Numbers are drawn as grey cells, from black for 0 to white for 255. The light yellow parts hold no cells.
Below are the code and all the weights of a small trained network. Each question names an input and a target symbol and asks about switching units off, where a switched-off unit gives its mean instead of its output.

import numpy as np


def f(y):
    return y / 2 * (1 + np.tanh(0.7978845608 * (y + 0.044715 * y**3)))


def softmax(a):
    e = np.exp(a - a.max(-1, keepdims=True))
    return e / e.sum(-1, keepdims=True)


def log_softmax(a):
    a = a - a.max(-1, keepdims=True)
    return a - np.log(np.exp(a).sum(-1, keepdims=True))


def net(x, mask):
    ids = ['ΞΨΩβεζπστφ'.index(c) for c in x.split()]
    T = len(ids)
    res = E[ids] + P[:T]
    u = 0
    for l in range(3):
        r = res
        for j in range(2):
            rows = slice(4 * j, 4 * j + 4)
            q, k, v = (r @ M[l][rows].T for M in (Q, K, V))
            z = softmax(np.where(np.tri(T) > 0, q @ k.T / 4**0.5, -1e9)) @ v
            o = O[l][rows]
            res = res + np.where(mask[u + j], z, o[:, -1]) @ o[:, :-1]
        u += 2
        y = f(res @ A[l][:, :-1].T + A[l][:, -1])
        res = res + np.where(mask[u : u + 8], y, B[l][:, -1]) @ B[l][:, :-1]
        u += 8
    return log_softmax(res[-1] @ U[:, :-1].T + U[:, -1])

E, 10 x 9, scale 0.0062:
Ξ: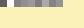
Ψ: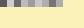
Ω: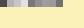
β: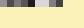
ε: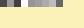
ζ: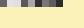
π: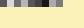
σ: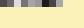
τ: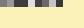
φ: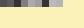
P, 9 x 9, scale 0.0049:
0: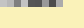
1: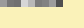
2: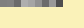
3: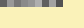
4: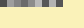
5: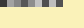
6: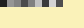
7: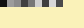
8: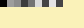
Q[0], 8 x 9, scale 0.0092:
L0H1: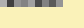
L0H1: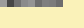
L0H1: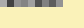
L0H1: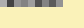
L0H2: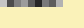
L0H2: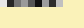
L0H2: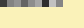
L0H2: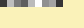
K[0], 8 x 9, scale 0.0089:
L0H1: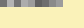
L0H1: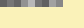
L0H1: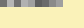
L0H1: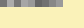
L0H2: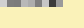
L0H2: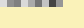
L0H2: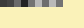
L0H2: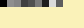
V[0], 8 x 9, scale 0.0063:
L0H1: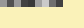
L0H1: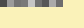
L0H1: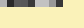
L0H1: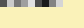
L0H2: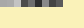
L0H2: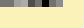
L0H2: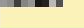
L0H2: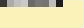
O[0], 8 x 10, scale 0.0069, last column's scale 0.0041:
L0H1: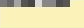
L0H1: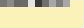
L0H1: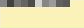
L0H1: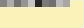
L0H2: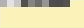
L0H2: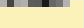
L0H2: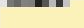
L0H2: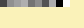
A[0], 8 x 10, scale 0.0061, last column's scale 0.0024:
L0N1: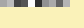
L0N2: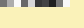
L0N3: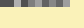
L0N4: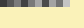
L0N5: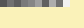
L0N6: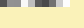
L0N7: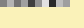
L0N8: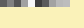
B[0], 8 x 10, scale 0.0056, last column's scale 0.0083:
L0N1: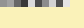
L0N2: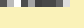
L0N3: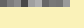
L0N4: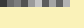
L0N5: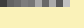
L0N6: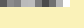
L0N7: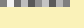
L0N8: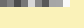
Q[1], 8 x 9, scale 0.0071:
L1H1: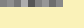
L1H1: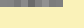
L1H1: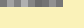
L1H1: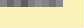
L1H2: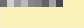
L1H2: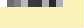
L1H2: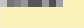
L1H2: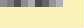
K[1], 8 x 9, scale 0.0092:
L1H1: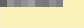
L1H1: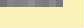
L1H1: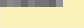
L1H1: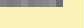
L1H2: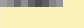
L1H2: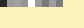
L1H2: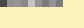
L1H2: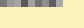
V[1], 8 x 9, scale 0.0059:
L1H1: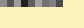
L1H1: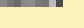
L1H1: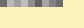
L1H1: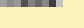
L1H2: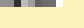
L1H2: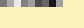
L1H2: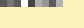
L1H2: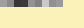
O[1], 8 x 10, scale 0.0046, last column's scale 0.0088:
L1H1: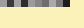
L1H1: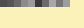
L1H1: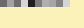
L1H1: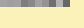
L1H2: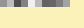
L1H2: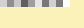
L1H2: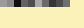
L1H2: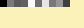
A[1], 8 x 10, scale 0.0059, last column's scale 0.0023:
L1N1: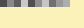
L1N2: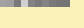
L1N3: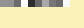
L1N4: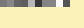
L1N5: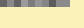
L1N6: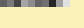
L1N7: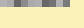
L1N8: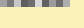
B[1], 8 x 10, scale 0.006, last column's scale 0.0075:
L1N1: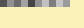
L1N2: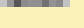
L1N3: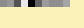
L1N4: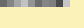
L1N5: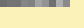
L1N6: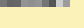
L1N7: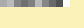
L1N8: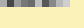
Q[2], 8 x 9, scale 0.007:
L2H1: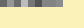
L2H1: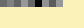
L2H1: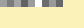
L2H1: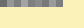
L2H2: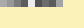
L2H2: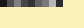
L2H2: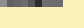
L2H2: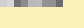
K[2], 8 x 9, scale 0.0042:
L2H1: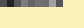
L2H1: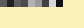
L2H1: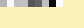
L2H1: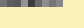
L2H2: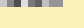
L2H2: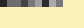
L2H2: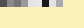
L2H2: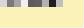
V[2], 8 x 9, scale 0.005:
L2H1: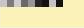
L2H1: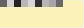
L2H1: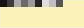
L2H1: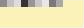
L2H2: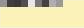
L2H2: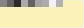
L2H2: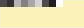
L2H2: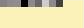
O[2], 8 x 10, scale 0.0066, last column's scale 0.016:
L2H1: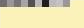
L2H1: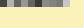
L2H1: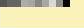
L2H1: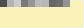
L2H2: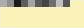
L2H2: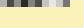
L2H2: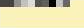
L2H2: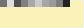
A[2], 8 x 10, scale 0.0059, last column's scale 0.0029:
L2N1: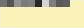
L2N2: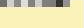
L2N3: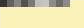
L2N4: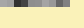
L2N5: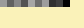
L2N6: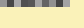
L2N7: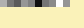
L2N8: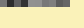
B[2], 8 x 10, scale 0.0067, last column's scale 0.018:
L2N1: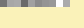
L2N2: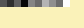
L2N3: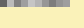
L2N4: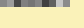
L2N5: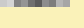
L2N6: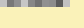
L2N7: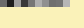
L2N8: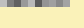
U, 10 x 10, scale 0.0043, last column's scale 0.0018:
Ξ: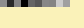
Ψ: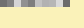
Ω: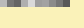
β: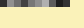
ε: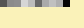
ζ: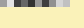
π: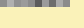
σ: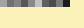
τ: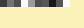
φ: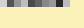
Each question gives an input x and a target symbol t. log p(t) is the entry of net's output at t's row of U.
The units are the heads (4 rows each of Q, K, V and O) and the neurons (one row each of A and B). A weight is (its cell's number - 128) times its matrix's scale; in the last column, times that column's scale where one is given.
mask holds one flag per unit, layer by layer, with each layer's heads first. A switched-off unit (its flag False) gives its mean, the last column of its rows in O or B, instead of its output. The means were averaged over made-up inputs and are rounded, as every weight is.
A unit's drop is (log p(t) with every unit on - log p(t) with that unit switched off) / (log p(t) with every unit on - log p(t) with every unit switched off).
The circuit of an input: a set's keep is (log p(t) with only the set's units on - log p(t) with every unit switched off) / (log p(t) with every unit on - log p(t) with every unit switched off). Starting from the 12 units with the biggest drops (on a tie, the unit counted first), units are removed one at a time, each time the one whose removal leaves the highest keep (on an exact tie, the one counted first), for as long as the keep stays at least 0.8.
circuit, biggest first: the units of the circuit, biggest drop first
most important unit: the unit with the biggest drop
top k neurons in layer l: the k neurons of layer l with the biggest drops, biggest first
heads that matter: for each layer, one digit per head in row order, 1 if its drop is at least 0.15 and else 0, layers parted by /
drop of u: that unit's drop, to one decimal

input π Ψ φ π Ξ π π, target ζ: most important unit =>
L2H1
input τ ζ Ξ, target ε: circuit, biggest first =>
L1H2; L2H1; L0N1; L0H2
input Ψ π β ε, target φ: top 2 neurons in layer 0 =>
L0N1; L0N8
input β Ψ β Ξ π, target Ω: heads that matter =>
11 / 10 / 11
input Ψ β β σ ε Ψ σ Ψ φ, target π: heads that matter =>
11 / 11 / 10
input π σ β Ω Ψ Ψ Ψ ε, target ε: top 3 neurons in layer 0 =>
L0N2; L0N6; L0N8
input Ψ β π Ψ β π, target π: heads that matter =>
11 / 11 / 10
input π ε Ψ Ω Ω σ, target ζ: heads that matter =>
11 / 01 / 10
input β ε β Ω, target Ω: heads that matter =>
11 / 10 / 10
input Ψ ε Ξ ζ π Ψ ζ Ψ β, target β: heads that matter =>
01 / 01 / 01
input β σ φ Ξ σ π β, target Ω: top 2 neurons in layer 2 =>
L2N8; L2N3
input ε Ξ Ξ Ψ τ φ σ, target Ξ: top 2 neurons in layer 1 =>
L1N3; L1N6
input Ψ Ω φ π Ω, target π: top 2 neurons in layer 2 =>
L2N5; L2N1
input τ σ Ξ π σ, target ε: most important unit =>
L1H2
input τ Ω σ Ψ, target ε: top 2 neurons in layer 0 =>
L0N1; L0N6
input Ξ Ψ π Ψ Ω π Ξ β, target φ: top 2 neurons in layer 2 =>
L2N6; L2N2
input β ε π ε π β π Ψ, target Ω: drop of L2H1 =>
0.9
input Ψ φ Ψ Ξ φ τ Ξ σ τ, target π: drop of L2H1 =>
0.8
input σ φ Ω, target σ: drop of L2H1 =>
0.4
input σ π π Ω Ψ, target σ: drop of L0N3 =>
0.0
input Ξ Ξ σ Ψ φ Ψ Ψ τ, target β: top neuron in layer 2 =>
L2N2
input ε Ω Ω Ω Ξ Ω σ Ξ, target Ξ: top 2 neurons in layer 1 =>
L1N3; L1N6
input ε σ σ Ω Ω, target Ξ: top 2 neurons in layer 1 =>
L1N3; L1N6
